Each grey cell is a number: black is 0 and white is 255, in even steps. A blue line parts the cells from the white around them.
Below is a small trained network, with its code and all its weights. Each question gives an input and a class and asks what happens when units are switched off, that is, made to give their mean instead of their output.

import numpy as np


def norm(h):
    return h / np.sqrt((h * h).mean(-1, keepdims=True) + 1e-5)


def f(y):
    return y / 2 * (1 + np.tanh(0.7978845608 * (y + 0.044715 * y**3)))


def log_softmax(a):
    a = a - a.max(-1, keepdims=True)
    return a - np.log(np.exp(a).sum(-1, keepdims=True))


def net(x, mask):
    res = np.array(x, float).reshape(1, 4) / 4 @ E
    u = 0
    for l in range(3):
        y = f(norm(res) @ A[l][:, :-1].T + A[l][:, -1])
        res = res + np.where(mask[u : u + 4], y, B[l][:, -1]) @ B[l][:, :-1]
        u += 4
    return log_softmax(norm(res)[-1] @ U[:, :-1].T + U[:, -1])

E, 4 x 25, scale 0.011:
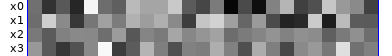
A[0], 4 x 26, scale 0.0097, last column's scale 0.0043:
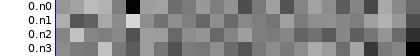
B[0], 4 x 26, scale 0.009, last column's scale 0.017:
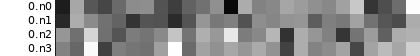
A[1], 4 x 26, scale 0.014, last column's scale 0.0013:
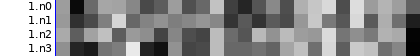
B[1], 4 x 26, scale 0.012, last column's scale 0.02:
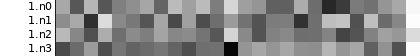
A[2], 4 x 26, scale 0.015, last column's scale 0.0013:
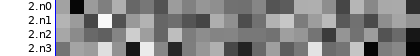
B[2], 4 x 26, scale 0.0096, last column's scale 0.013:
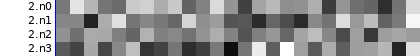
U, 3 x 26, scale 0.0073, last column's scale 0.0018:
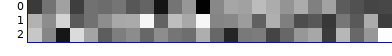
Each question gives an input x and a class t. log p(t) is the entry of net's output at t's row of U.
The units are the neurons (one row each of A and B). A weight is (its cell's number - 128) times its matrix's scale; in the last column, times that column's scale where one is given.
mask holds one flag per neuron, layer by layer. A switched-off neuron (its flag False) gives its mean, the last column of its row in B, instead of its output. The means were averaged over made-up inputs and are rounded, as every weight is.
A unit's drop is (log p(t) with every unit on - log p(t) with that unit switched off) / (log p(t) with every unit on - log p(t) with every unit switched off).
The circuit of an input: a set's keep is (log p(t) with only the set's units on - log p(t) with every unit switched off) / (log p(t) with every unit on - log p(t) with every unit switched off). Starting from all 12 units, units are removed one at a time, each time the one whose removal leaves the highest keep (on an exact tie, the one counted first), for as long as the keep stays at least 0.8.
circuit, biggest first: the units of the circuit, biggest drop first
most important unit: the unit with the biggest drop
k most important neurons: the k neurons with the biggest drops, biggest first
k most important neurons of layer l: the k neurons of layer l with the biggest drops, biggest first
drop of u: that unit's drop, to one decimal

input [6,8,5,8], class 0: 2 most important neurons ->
[0.n3 1.n0]
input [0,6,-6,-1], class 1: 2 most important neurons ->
[1.n1 1.n3]
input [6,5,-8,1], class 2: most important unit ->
0.n3
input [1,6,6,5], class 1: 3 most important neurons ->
[0.n0 1.n1 1.n3]
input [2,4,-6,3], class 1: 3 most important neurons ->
[0.n0 1.n3 1.n1]
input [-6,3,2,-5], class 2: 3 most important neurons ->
[1.n3 2.n1 1.n0]
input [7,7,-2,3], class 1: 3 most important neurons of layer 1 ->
[1.n1 1.n3 1.n2]
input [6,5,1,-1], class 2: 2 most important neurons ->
[0.n3 1.n0]
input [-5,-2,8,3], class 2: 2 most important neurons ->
[1.n2 0.n0]
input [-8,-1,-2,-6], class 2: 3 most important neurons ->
[1.n2 2.n1 1.n3]
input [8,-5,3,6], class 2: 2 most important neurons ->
[1.n1 0.n3]
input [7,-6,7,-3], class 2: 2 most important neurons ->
[1.n1 0.n2]
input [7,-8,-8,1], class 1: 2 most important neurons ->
[1.n0 2.n0]
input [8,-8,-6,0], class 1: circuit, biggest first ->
[1.n0]
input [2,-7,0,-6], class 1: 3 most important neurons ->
[0.n3 1.n0 1.n3]
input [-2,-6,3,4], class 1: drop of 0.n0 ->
0.1
